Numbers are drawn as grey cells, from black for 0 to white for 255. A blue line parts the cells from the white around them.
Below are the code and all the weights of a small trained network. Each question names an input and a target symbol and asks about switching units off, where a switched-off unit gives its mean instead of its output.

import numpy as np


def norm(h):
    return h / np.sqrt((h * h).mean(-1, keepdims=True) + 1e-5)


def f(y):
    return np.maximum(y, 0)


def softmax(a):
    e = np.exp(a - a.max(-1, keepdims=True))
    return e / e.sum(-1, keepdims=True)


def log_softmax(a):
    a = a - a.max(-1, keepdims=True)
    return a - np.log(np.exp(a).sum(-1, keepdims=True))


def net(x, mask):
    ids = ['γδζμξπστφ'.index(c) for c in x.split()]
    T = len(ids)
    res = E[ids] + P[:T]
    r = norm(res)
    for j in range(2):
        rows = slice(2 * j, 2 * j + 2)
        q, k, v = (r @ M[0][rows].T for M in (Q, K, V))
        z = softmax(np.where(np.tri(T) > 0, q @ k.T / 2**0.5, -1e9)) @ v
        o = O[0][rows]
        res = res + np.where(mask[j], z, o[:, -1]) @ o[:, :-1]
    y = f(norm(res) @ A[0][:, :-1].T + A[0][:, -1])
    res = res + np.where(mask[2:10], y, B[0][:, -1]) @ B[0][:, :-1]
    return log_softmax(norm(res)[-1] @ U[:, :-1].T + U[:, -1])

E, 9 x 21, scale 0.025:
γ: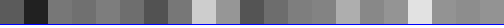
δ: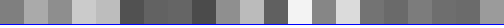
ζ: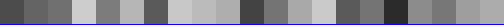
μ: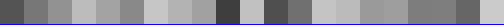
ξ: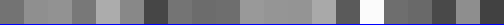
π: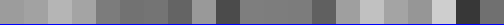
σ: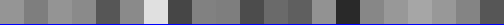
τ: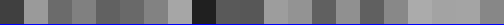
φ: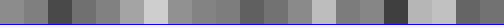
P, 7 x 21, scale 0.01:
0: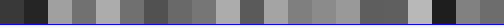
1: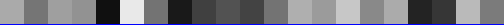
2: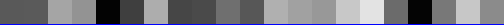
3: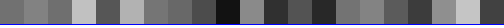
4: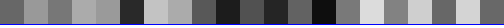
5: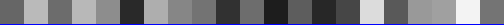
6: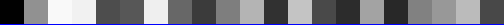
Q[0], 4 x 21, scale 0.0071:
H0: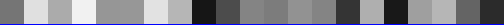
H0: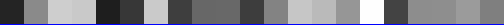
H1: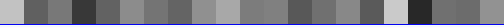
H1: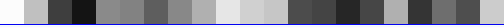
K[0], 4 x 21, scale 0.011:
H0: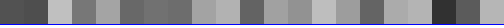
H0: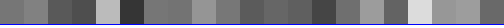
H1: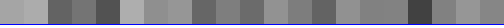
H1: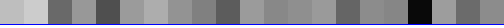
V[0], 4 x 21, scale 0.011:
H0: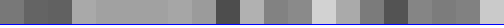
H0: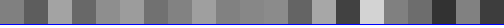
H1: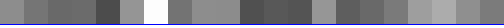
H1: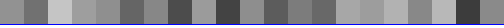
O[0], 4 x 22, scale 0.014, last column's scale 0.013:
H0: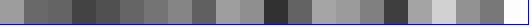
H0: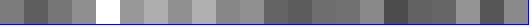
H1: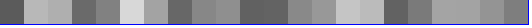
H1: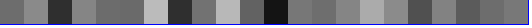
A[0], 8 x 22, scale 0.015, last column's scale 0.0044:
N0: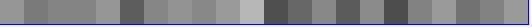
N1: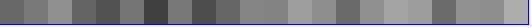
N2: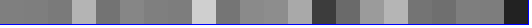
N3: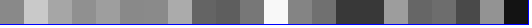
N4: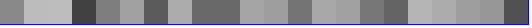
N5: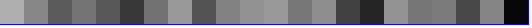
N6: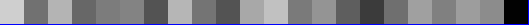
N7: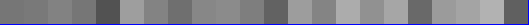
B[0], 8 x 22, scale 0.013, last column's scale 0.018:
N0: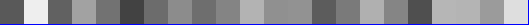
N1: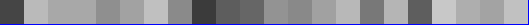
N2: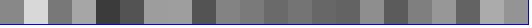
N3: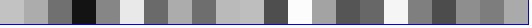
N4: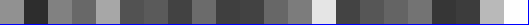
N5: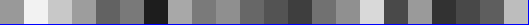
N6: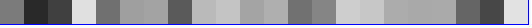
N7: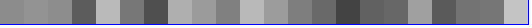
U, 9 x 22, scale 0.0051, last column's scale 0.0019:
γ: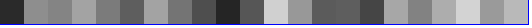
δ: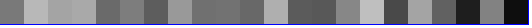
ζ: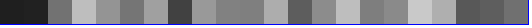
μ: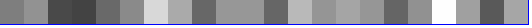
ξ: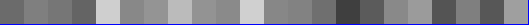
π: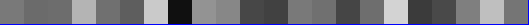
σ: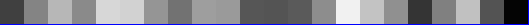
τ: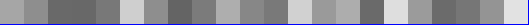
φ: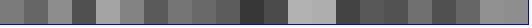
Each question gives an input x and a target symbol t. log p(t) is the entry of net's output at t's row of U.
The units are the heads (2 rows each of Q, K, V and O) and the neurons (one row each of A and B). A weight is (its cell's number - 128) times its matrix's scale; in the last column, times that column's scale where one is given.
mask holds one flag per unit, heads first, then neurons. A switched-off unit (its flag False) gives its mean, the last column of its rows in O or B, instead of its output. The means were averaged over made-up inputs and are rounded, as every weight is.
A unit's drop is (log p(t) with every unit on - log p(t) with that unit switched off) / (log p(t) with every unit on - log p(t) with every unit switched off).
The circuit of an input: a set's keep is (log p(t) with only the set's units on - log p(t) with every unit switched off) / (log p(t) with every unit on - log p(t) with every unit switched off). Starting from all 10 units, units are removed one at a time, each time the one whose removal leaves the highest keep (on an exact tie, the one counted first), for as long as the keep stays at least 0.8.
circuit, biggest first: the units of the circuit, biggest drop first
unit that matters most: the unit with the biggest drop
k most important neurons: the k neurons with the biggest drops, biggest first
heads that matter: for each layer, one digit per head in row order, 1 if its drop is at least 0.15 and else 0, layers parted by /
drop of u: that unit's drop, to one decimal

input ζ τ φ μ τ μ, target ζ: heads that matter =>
01
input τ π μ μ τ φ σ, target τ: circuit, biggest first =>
H0, N3
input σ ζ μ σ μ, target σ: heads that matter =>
11
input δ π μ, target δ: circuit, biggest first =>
H1, N5
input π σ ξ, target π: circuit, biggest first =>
H1
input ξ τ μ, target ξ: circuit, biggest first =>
H0, H1
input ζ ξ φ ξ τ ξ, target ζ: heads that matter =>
01
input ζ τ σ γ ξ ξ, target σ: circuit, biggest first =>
N4, H1
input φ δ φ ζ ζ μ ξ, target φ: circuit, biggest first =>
H1, N4
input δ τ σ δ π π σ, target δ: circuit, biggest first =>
N5, H1
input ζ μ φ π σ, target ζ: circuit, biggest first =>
H1, N6
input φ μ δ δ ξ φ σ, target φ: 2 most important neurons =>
N4, N6
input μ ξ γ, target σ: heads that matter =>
10
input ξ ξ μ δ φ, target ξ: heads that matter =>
11
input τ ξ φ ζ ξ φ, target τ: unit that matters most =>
H0
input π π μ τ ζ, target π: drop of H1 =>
0.7
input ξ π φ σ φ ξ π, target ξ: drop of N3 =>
0.1
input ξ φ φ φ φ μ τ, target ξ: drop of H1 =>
0.3
